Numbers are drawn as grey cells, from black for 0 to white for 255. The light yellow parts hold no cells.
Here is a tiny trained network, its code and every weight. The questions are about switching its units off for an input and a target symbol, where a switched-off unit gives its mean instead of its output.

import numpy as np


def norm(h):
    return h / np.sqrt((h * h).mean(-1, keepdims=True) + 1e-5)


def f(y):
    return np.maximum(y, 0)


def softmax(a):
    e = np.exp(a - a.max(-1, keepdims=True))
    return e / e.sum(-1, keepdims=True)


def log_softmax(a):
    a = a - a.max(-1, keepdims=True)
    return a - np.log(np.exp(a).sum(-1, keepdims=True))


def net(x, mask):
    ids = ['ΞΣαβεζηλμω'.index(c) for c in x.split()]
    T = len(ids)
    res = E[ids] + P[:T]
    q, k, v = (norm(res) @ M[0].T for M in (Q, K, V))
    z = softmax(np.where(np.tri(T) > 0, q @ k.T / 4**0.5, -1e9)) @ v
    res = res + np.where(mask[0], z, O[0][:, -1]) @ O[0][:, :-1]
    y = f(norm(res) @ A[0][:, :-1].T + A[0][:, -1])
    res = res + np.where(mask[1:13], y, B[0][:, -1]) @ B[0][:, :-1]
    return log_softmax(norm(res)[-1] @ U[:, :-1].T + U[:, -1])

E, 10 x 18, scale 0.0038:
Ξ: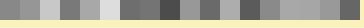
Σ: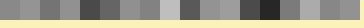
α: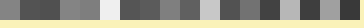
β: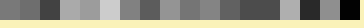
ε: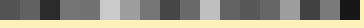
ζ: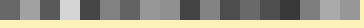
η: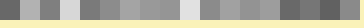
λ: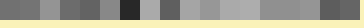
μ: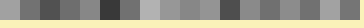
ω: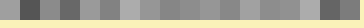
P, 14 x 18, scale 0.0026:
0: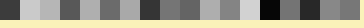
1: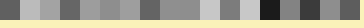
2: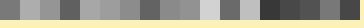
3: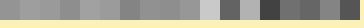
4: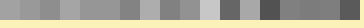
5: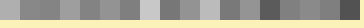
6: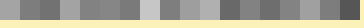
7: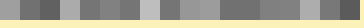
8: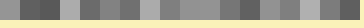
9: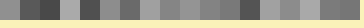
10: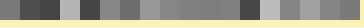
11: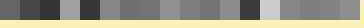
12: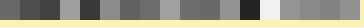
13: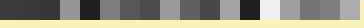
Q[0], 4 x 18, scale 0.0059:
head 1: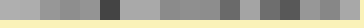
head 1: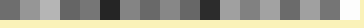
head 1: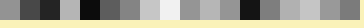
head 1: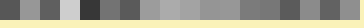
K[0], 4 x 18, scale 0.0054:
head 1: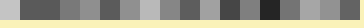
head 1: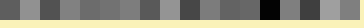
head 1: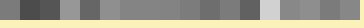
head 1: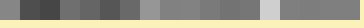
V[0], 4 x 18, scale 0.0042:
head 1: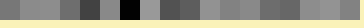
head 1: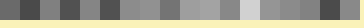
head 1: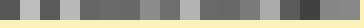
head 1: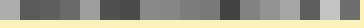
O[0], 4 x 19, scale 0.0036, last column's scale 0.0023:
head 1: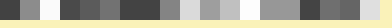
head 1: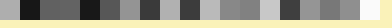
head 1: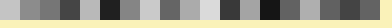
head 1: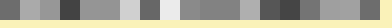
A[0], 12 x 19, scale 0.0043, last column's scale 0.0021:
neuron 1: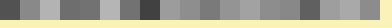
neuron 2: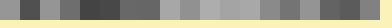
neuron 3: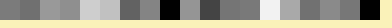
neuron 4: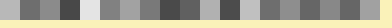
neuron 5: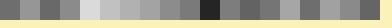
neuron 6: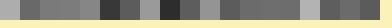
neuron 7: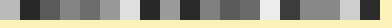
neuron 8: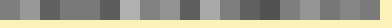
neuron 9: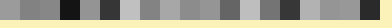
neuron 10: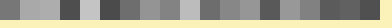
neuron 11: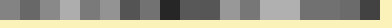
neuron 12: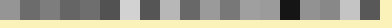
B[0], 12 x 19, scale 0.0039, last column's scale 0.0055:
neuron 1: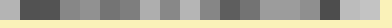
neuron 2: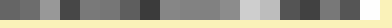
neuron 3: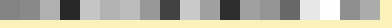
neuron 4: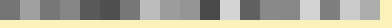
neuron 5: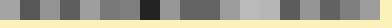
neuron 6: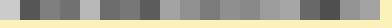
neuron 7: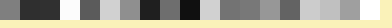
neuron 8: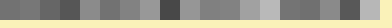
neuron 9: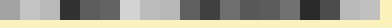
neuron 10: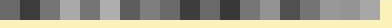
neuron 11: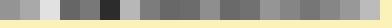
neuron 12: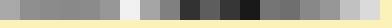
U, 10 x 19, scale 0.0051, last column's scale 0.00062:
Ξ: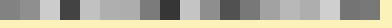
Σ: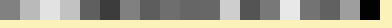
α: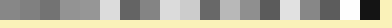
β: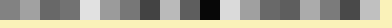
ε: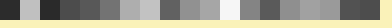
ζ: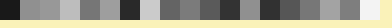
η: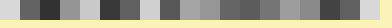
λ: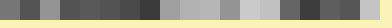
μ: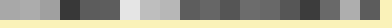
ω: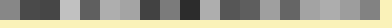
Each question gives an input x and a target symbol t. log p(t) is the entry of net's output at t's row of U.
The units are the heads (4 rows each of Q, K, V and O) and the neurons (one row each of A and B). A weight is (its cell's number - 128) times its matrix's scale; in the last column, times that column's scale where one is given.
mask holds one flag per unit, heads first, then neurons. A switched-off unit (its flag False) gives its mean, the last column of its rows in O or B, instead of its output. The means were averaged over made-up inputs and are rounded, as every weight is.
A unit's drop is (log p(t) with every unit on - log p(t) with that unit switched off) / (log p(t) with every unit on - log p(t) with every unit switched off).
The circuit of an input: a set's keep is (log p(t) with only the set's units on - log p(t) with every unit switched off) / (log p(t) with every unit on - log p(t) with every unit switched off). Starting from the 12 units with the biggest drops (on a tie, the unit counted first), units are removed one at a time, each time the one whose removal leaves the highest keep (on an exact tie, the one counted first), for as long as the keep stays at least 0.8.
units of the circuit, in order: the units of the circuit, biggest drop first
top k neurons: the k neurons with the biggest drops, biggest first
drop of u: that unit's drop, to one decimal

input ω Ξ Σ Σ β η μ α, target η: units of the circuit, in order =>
[head 1]
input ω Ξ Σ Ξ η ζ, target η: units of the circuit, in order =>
[head 1; neuron 6]
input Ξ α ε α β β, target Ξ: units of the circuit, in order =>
[head 1; neuron 3]
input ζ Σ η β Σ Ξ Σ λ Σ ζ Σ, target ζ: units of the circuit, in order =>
[head 1; neuron 10]
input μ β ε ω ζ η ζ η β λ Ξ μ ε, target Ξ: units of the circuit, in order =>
[head 1; neuron 3]
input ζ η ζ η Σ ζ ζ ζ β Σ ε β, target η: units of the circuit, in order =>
[head 1; neuron 7]
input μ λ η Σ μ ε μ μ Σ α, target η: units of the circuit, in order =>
[head 1; neuron 7]
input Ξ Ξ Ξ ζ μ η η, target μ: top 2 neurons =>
[neuron 9; neuron 7]
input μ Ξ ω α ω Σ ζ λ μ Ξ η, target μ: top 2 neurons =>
[neuron 7; neuron 9]
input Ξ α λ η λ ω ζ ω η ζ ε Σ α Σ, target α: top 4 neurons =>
[neuron 7; neuron 2; neuron 11; neuron 12]
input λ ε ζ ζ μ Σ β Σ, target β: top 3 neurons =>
[neuron 5; neuron 7; neuron 12]
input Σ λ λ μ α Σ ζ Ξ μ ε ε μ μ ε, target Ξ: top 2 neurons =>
[neuron 3; neuron 7]
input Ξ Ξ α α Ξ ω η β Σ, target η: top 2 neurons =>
[neuron 7; neuron 2]
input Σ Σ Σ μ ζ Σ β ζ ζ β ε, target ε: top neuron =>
[neuron 7]
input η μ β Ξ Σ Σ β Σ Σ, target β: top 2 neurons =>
[neuron 5; neuron 7]
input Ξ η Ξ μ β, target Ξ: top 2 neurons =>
[neuron 3; neuron 7]
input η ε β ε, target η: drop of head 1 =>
1.0
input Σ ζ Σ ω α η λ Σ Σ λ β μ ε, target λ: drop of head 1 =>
1.1
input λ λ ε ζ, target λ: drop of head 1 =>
1.0
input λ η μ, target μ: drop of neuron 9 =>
0.1
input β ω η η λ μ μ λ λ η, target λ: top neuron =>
[neuron 2]
